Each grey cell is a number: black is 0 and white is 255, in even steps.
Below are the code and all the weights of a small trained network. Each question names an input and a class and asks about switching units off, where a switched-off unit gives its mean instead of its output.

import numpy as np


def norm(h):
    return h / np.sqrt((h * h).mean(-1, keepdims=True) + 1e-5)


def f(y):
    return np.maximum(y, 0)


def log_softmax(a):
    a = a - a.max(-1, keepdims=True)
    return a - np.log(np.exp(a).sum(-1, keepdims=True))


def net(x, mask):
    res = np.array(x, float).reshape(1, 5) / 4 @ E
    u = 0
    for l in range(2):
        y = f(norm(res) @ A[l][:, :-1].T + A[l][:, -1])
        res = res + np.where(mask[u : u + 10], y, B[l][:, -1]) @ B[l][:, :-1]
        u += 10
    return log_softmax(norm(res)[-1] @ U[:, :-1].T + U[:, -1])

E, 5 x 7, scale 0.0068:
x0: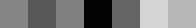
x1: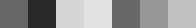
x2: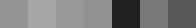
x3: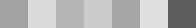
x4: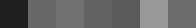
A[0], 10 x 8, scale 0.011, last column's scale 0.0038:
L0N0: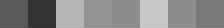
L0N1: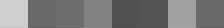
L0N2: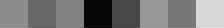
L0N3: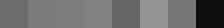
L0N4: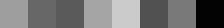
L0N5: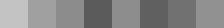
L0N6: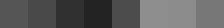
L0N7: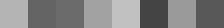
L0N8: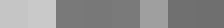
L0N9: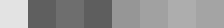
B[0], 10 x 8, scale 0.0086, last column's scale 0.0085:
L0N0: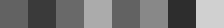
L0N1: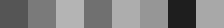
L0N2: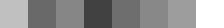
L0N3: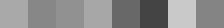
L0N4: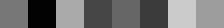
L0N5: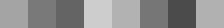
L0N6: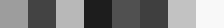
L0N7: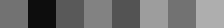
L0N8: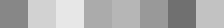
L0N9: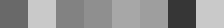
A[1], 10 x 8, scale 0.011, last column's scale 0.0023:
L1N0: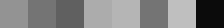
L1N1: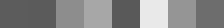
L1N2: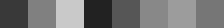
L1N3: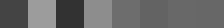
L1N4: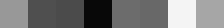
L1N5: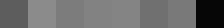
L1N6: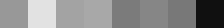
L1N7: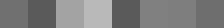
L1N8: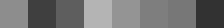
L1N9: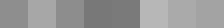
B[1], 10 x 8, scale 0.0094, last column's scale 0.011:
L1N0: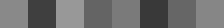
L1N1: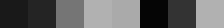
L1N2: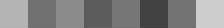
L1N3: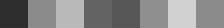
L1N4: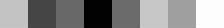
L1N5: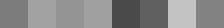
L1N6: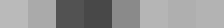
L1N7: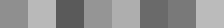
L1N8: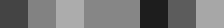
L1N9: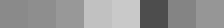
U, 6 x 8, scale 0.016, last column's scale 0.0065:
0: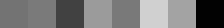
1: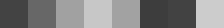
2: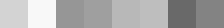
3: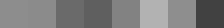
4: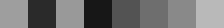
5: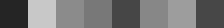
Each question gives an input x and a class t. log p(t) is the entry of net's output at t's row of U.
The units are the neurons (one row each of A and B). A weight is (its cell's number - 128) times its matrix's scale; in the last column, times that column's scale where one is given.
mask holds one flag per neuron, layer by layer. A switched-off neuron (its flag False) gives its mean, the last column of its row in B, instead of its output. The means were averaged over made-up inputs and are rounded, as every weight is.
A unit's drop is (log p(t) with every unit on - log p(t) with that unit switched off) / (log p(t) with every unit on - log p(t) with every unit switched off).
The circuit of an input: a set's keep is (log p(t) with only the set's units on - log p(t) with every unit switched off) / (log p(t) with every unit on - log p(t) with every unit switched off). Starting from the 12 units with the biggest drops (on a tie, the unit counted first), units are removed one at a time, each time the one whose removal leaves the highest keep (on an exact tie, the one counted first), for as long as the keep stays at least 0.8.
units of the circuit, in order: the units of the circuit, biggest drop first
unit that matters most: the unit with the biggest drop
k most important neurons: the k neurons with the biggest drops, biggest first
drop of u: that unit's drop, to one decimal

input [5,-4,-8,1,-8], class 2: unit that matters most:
L0N9
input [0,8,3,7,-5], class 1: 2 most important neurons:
[L1N1 L0N0]
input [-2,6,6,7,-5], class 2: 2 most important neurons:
[L1N6 L0N7]
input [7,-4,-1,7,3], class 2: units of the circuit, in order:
[L0N8 L1N4]
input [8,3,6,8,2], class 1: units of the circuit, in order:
[L1N1 L1N4]
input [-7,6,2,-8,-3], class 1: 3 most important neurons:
[L0N6 L0N2 L1N4]
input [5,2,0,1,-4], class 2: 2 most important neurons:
[L0N9 L0N7]
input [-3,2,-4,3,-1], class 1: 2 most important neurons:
[L0N6 L0N2]
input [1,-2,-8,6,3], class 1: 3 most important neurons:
[L1N4 L1N1 L0N0]
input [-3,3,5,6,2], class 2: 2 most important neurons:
[L1N6 L0N7]
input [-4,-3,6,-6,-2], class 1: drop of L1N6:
0.2
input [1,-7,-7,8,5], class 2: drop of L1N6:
0.0
